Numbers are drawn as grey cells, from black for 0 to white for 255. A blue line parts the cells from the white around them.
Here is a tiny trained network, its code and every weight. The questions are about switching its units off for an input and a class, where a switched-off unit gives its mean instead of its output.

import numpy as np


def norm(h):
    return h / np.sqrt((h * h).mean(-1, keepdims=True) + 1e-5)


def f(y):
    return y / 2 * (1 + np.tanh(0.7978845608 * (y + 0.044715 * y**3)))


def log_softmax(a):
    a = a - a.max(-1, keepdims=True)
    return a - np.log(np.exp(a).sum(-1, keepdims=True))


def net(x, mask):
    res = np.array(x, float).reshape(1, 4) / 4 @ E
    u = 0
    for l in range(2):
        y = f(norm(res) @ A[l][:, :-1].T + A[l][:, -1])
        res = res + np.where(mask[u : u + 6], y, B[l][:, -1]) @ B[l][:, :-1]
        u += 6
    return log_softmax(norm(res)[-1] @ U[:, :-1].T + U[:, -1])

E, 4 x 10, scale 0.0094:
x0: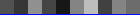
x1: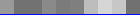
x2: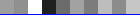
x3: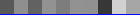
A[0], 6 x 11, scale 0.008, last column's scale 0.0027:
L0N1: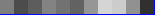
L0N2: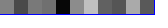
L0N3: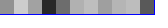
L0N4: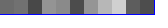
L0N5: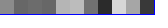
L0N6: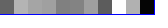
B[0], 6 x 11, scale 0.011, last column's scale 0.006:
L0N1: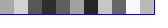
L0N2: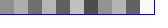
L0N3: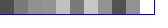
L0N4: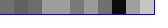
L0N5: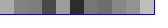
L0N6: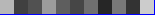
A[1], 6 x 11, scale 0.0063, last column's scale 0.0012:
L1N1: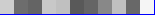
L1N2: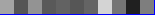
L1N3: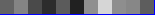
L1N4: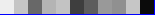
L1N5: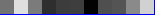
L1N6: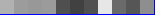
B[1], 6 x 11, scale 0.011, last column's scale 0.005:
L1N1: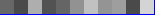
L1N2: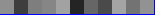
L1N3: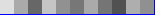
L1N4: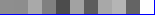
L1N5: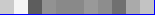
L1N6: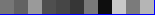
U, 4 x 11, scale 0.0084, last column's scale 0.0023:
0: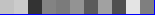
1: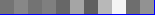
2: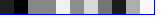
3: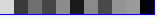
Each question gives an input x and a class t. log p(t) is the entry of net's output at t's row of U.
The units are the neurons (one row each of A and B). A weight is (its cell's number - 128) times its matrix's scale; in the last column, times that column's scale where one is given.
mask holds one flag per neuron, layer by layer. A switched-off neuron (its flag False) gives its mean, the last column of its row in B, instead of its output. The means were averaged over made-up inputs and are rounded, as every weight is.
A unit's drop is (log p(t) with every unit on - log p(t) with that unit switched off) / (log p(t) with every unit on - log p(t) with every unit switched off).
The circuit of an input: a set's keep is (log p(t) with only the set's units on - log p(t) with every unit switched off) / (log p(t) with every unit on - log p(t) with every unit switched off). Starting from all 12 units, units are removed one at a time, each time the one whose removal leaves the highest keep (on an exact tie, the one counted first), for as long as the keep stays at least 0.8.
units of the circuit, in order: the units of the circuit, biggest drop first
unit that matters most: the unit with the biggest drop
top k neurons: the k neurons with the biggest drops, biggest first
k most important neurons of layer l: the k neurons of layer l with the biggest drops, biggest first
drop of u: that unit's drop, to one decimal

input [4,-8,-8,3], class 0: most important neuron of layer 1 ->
L1N5
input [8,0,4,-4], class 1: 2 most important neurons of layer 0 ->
L0N2, L0N4
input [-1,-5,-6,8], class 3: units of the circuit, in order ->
L0N5, L0N2
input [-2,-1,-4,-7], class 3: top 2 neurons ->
L0N3, L1N6
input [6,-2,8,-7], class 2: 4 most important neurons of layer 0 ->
L0N3, L0N1, L0N6, L0N5
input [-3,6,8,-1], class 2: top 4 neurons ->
L0N3, L0N2, L1N5, L0N5
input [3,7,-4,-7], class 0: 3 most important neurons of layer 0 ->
L0N1, L0N4, L0N6
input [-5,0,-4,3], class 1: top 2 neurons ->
L0N3, L1N4
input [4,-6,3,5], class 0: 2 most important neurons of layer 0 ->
L0N2, L0N5
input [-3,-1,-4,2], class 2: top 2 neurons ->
L0N1, L0N2
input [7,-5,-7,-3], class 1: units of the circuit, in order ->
L0N2, L0N4
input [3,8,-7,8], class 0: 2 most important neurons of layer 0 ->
L0N1, L0N3
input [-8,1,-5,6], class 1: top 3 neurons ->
L1N4, L0N3, L1N1
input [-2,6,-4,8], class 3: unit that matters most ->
L0N6
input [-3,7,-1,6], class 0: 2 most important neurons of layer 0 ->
L0N1, L0N4
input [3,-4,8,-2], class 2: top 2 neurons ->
L0N3, L0N1
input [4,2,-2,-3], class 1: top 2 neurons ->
L0N2, L0N5
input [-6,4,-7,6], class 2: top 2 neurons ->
L0N4, L0N2
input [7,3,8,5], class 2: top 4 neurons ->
L0N3, L1N4, L1N5, L1N6
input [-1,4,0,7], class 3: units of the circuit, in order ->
L0N6
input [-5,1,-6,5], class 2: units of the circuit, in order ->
L0N4, L1N1
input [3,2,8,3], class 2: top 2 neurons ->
L0N3, L1N4
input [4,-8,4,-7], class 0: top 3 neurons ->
L1N5, L0N6, L1N1
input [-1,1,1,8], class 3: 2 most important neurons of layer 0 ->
L0N5, L0N6
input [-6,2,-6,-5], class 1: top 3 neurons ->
L0N3, L1N4, L0N6
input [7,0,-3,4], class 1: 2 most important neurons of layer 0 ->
L0N2, L0N1
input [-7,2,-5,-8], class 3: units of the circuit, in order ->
L1N6
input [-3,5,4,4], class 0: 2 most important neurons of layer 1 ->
L1N4, L1N3
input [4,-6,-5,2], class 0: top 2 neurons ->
L0N3, L1N5
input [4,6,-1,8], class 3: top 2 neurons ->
L0N6, L0N5
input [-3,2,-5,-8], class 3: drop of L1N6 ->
0.5
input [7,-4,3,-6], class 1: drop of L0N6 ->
0.2
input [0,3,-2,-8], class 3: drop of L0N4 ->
0.0
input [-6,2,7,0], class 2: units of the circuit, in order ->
L0N3
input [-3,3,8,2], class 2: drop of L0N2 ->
0.1
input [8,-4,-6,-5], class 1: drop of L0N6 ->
0.1
